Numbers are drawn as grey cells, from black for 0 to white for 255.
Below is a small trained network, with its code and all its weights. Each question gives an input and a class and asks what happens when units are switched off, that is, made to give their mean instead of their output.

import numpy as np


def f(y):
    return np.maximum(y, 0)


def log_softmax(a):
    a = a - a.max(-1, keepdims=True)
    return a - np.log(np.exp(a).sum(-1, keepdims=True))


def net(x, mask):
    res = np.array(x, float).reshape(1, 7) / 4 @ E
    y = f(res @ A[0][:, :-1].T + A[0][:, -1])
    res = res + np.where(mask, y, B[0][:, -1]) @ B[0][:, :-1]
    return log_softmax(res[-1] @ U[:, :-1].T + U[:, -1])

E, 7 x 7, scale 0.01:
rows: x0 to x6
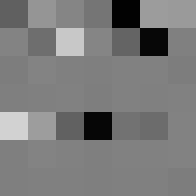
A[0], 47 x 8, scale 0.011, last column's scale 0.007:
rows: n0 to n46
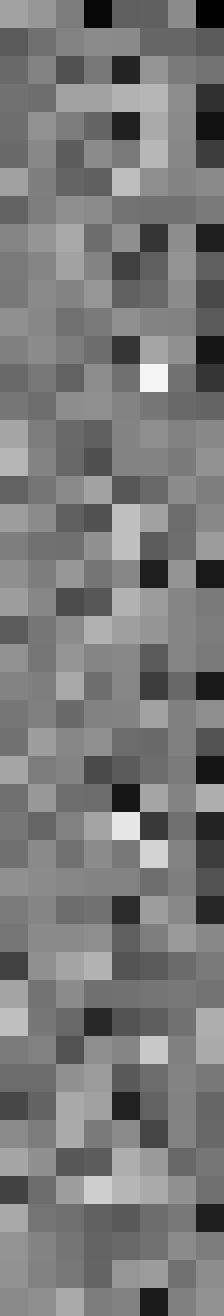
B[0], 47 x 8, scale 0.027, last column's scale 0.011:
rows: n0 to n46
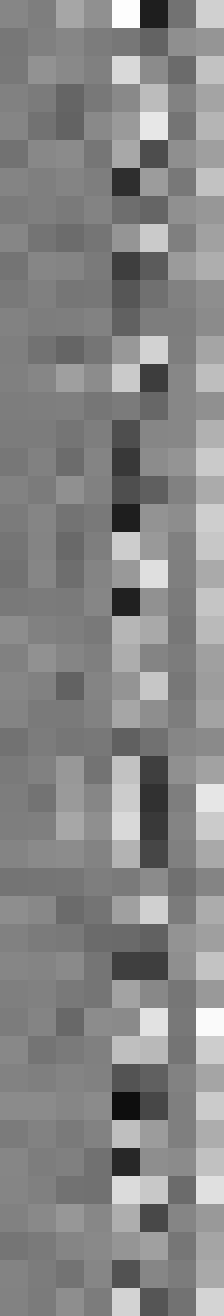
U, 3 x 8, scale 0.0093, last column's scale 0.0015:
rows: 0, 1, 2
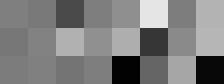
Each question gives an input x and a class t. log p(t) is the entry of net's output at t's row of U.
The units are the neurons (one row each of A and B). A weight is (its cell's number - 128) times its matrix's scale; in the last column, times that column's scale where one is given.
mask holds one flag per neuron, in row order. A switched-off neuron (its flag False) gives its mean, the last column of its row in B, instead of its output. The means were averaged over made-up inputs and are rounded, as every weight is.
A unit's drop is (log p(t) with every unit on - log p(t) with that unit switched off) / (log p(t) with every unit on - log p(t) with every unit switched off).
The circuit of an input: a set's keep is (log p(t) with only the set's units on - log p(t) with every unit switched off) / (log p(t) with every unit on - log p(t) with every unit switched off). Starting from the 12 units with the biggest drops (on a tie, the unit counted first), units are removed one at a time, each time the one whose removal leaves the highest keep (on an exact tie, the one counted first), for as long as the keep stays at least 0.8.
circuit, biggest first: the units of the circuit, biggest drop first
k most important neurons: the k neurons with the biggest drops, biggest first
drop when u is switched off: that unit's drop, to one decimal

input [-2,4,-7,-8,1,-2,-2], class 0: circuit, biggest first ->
[n0]
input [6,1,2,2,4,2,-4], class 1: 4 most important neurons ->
[n28 n0 n42 n27]
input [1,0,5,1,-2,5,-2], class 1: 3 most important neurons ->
[n36 n18 n21]
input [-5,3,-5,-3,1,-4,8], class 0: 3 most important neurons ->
[n0 n28 n13]
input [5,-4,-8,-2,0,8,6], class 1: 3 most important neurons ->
[n28 n13 n36]
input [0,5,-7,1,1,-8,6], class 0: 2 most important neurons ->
[n28 n0]
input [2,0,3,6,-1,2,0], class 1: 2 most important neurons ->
[n18 n21]
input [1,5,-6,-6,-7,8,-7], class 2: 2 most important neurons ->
[n39 n0]
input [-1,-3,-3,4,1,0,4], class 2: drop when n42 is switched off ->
0.2
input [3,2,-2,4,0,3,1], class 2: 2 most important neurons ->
[n0 n29]
